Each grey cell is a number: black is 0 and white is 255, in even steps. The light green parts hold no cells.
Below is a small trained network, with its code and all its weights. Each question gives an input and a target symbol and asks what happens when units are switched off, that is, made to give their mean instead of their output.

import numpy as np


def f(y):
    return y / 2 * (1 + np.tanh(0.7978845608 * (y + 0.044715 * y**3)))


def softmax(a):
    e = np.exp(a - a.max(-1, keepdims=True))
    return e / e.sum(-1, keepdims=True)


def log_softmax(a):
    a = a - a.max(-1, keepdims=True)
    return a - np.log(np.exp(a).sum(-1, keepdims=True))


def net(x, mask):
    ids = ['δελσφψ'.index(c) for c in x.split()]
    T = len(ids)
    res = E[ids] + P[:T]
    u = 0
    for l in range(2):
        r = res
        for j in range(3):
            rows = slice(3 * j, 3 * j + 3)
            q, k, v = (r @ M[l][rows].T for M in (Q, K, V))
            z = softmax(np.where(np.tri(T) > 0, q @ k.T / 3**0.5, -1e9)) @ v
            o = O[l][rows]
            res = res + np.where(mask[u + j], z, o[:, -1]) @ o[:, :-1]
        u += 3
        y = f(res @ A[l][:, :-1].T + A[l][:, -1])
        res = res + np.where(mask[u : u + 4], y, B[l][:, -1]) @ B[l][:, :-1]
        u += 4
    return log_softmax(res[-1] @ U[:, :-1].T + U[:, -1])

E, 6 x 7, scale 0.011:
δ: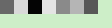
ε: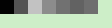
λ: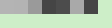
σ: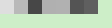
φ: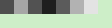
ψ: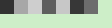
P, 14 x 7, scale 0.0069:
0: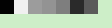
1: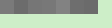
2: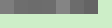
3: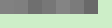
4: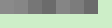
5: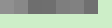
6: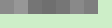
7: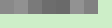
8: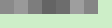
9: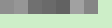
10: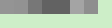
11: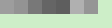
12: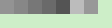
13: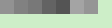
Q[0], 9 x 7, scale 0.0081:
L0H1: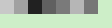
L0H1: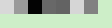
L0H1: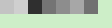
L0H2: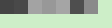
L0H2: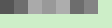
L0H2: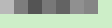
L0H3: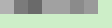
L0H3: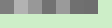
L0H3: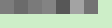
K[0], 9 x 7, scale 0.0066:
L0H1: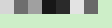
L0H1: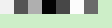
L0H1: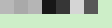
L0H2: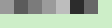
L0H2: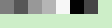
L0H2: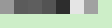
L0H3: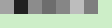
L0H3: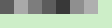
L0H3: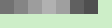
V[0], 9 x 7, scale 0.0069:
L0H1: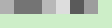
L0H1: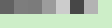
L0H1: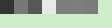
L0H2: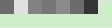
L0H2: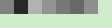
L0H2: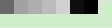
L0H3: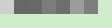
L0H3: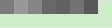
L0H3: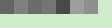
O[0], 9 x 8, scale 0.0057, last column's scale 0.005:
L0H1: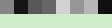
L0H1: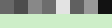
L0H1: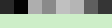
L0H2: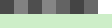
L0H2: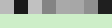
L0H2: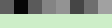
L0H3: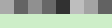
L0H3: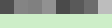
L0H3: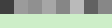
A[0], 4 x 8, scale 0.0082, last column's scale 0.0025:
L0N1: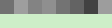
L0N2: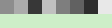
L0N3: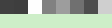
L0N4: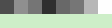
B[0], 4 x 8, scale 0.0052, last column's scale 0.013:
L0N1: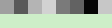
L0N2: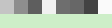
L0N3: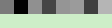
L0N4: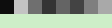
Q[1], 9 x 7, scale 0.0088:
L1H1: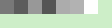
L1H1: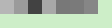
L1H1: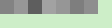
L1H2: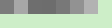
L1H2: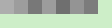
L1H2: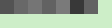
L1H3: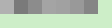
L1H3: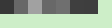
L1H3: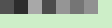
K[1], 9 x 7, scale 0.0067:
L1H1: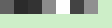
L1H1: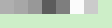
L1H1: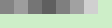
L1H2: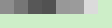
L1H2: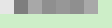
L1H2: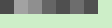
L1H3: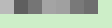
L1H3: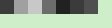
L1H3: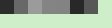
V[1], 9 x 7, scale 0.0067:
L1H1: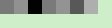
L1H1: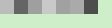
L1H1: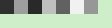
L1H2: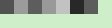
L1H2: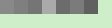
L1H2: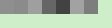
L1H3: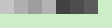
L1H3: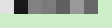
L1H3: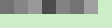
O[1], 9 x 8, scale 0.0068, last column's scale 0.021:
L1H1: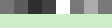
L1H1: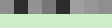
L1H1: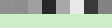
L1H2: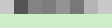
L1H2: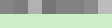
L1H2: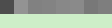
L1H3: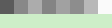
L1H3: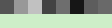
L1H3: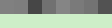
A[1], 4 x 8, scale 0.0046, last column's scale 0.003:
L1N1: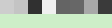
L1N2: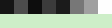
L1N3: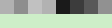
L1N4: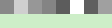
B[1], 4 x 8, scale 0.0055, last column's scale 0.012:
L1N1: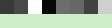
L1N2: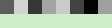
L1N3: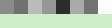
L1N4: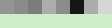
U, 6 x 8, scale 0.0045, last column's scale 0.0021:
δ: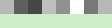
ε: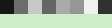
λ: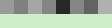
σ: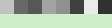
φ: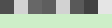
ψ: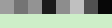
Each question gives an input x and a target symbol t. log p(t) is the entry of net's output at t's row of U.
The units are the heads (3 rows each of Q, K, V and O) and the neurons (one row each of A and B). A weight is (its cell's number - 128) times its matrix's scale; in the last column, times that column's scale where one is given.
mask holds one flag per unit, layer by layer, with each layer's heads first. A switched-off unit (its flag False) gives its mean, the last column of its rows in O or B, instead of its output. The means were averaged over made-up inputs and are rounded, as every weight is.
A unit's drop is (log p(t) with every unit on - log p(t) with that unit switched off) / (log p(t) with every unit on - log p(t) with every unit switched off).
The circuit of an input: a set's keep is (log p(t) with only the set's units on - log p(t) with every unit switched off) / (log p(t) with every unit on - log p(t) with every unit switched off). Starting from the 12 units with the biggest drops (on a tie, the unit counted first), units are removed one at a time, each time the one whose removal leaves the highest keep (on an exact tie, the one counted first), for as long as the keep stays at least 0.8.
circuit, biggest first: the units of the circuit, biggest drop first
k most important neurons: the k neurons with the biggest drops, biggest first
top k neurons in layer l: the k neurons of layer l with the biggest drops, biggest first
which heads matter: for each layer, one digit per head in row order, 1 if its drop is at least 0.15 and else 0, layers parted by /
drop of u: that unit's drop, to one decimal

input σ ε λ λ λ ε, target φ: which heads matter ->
100 / 001
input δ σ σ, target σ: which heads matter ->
110 / 110
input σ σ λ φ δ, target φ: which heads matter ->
010 / 100
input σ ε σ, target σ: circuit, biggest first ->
[L0H1 L1H1 L0H2 L1H2]
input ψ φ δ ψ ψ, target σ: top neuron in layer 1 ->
[L1N1]
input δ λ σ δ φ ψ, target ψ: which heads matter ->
100 / 101
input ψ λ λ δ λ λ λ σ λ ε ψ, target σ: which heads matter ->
111 / 110
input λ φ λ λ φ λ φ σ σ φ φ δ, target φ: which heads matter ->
000 / 100
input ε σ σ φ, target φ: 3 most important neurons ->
[L1N2 L0N4 L1N3]
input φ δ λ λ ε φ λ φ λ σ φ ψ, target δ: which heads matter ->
100 / 001
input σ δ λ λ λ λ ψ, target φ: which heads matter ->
110 / 001
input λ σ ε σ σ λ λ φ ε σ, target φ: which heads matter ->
010 / 100
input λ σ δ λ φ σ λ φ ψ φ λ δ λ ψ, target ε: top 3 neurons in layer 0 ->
[L0N2 L0N1 L0N3]
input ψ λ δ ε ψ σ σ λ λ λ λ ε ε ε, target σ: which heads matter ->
111 / 110
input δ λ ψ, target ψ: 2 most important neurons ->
[L0N3 L0N2]
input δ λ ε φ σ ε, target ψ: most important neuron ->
[L0N3]
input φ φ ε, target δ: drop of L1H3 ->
0.8
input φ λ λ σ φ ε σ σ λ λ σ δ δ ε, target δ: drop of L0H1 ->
0.1
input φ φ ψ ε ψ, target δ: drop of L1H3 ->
1.0
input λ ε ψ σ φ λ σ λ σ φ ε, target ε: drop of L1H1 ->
0.0
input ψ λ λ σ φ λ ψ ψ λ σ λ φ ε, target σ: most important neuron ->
[L0N2]
